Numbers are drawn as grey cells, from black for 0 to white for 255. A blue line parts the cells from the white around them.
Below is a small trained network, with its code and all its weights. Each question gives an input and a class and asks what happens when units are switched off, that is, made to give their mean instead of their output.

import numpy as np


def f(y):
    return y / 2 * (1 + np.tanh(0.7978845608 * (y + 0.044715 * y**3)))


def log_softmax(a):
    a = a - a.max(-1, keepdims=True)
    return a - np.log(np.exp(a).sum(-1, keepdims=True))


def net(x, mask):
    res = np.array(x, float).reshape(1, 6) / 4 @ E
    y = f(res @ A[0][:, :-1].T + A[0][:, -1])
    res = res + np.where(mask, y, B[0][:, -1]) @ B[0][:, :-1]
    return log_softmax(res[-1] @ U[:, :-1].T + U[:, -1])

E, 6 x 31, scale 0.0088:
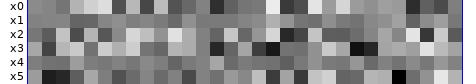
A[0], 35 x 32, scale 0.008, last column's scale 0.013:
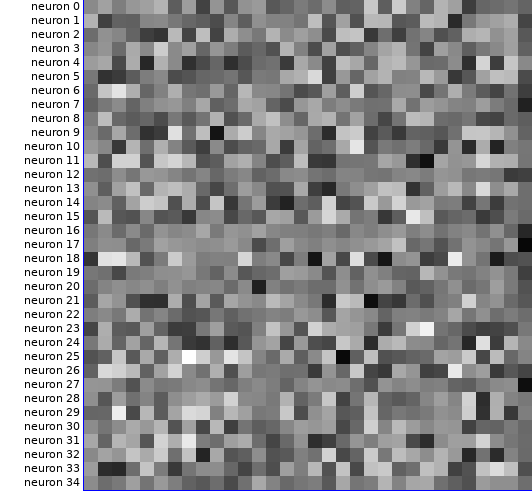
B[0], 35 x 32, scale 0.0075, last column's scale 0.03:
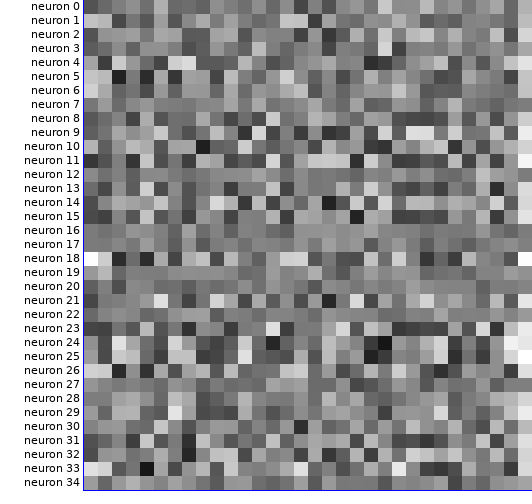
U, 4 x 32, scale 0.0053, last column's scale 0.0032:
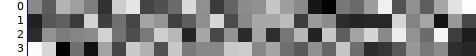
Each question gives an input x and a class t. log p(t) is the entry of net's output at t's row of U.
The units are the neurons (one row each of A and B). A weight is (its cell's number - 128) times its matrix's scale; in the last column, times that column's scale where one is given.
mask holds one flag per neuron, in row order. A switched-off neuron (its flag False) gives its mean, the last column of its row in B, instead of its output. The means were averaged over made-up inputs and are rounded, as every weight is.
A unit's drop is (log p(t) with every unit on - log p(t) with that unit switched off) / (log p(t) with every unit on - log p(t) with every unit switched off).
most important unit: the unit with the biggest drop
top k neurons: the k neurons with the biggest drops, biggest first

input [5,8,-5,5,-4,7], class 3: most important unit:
neuron 33
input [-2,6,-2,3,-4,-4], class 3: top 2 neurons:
(neuron 23; neuron 18)
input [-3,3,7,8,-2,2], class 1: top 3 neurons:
(neuron 11; neuron 31; neuron 13)
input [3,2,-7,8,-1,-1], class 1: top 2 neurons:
(neuron 11; neuron 13)
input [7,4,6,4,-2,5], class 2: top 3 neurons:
(neuron 14; neuron 32; neuron 24)
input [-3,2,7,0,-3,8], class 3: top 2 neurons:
(neuron 33; neuron 5)
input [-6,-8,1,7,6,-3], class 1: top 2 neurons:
(neuron 11; neuron 31)
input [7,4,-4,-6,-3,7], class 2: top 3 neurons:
(neuron 14; neuron 32; neuron 18)
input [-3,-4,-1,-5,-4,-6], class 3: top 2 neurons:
(neuron 18; neuron 26)
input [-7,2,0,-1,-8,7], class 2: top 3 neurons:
(neuron 9; neuron 18; neuron 2)
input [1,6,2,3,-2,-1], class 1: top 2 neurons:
(neuron 24; neuron 4)
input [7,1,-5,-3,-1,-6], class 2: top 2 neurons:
(neuron 32; neuron 14)
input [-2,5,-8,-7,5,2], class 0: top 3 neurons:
(neuron 24; neuron 4; neuron 10)
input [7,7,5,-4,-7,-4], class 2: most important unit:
neuron 32
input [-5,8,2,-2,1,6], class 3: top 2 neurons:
(neuron 33; neuron 5)
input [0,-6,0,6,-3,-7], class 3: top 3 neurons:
(neuron 18; neuron 26; neuron 23)
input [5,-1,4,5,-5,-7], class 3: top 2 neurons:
(neuron 18; neuron 26)
